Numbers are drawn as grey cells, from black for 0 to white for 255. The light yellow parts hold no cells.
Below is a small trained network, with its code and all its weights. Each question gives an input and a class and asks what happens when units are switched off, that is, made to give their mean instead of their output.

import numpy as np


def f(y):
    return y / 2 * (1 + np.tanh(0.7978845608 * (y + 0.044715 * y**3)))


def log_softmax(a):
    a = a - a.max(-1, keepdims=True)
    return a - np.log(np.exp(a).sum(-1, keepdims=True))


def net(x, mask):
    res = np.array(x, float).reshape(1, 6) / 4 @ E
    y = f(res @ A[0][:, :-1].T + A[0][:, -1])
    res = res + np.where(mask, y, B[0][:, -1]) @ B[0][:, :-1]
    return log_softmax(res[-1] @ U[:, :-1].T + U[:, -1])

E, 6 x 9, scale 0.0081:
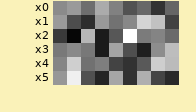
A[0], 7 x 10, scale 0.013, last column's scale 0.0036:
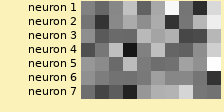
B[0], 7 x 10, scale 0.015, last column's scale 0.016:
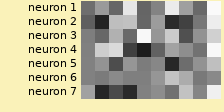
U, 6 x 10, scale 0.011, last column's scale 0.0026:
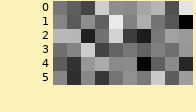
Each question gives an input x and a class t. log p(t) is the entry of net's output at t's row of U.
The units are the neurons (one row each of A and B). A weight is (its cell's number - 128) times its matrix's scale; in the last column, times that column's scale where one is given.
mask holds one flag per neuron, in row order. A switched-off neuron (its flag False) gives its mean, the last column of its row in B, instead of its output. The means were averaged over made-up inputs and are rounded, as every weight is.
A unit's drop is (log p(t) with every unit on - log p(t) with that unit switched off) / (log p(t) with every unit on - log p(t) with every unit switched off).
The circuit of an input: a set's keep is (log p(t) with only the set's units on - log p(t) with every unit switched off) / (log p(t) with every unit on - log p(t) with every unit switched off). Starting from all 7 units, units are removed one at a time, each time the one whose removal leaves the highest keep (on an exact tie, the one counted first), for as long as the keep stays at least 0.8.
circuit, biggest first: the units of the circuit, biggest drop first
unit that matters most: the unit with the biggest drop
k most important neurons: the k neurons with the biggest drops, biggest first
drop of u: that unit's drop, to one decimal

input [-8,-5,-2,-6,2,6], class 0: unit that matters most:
neuron 4
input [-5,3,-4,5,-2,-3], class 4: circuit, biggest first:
neuron 1; neuron 4
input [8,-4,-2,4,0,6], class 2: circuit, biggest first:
neuron 4; neuron 2
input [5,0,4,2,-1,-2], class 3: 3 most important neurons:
neuron 4; neuron 5; neuron 7
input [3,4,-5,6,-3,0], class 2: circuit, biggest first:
neuron 2; neuron 1
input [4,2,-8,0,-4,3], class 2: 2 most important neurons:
neuron 5; neuron 2
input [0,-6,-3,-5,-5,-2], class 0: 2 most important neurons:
neuron 1; neuron 5
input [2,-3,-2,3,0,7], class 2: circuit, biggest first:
neuron 4; neuron 2
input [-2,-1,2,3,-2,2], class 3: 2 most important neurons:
neuron 4; neuron 1
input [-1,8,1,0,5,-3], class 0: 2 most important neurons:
neuron 4; neuron 1
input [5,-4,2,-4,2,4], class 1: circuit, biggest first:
neuron 4; neuron 2
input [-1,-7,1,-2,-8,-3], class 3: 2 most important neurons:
neuron 4; neuron 5
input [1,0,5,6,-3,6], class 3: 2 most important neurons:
neuron 4; neuron 1
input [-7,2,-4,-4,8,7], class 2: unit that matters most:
neuron 1
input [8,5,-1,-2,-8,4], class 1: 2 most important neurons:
neuron 3; neuron 5
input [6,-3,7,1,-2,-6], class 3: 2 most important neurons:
neuron 4; neuron 5
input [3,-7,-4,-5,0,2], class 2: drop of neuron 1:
0.3
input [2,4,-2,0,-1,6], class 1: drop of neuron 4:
-0.1
